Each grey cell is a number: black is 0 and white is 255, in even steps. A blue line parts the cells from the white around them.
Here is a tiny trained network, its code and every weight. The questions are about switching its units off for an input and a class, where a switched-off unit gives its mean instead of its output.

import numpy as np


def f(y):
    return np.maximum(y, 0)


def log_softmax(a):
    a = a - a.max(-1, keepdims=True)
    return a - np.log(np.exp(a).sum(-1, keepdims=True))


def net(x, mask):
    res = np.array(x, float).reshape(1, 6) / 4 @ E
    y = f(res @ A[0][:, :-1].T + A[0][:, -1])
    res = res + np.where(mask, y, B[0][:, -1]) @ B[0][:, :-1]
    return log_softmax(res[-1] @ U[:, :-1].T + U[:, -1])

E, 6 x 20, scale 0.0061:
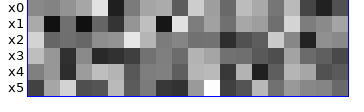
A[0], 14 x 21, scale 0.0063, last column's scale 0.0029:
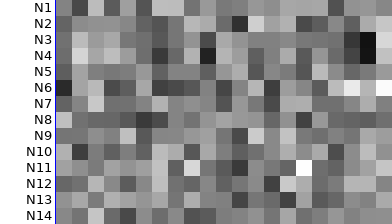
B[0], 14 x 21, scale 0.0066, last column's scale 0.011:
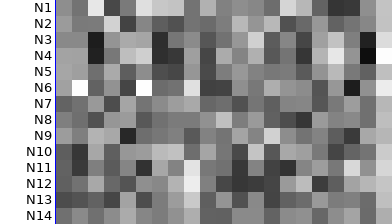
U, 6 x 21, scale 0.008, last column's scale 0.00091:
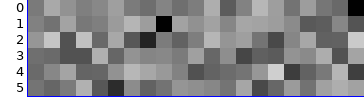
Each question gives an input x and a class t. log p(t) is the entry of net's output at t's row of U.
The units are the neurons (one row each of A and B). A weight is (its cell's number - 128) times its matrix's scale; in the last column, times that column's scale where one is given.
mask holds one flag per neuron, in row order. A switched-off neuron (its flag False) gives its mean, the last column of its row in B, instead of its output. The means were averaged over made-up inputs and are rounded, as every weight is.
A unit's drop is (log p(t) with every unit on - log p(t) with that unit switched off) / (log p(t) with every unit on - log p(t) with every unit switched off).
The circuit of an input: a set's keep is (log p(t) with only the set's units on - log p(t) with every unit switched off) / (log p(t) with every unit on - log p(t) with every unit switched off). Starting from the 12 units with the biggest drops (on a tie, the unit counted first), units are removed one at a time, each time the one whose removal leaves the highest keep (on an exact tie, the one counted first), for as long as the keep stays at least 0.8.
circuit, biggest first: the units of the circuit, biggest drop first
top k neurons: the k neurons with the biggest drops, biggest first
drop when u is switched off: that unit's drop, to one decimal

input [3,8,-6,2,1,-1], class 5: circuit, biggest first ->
[N4]
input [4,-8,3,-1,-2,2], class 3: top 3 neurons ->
[N6, N11, N13]
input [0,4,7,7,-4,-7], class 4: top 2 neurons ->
[N4, N1]
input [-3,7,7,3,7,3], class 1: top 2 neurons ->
[N4, N11]
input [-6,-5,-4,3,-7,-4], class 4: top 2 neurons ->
[N4, N12]
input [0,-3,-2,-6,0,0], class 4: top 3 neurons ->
[N4, N3, N5]
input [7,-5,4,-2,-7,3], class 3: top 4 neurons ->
[N4, N6, N3, N11]
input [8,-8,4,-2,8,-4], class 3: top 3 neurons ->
[N13, N11, N6]
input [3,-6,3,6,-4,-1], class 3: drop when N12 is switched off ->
-0.1
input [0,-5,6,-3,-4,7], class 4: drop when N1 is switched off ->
0.0
